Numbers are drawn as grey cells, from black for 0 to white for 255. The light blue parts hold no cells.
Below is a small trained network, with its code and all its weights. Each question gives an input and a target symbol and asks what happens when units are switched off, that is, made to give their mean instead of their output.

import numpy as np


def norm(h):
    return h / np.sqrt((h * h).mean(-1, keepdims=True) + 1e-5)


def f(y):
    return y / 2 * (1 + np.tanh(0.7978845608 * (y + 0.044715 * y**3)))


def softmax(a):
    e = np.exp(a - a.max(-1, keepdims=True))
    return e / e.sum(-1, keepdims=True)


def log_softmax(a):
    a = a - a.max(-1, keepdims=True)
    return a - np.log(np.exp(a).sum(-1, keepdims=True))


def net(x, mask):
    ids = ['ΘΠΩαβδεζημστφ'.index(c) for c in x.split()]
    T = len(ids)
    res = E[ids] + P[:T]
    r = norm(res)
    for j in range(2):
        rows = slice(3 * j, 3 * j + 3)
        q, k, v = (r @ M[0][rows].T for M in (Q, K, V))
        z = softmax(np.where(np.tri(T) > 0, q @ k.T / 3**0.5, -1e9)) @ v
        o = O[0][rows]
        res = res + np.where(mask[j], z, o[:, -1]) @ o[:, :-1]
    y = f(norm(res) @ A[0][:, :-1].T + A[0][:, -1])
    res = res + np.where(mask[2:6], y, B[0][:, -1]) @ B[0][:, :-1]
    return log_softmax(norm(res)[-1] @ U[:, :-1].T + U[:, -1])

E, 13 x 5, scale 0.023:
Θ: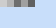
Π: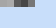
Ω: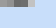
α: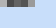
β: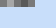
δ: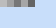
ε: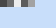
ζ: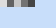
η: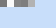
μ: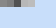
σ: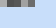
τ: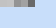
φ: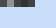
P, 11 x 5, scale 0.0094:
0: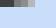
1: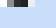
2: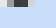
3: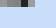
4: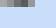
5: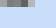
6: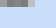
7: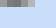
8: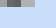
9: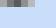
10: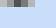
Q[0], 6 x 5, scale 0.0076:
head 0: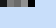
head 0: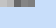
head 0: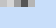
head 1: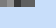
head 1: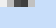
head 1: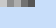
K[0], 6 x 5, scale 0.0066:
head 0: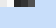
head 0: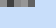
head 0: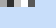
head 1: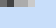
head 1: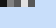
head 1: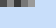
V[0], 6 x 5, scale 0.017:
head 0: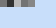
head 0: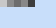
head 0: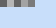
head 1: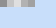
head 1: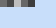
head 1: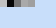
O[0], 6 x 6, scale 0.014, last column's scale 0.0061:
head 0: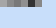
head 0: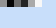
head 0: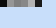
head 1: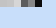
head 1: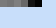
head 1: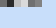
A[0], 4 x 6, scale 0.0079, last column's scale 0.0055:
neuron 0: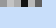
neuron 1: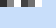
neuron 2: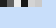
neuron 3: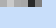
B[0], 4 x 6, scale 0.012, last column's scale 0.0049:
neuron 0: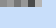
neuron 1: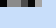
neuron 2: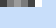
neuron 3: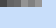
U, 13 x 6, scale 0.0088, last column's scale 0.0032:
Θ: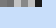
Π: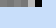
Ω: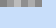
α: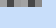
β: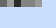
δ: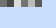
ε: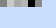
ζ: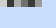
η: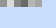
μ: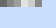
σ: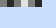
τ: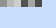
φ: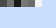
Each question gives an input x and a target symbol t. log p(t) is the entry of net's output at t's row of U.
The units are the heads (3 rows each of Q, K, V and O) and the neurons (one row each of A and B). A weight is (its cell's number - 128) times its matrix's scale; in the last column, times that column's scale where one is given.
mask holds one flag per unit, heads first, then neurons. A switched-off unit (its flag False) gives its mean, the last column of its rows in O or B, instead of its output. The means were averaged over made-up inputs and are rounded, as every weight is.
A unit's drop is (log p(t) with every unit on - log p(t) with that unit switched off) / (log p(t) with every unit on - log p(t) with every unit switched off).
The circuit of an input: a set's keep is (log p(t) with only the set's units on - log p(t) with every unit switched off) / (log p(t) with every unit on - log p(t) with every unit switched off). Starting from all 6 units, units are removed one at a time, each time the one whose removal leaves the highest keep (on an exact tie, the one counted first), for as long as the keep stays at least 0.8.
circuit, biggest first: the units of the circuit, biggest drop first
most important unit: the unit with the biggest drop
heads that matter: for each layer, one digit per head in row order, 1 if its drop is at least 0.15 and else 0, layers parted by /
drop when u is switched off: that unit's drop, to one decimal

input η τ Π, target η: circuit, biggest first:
(head 1)
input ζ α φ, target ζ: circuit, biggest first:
(head 1; head 0)
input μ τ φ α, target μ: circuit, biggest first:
(head 0; head 1)
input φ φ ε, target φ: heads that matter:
01
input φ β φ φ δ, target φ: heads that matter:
01
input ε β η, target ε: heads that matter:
10
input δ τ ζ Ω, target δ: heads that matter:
11
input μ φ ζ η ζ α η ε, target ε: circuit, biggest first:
(head 0; neuron 1)
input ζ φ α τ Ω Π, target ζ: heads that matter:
10
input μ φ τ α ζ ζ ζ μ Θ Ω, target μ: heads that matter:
11
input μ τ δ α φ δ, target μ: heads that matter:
10
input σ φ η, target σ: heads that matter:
01
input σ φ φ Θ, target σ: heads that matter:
01
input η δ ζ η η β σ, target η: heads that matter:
01
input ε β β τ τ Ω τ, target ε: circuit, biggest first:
(head 0)
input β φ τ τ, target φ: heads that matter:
11
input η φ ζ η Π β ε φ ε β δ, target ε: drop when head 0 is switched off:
0.9
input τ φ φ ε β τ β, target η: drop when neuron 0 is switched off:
-0.1
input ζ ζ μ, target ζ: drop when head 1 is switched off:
0.1
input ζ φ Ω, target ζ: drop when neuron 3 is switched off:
0.0
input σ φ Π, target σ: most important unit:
head 1
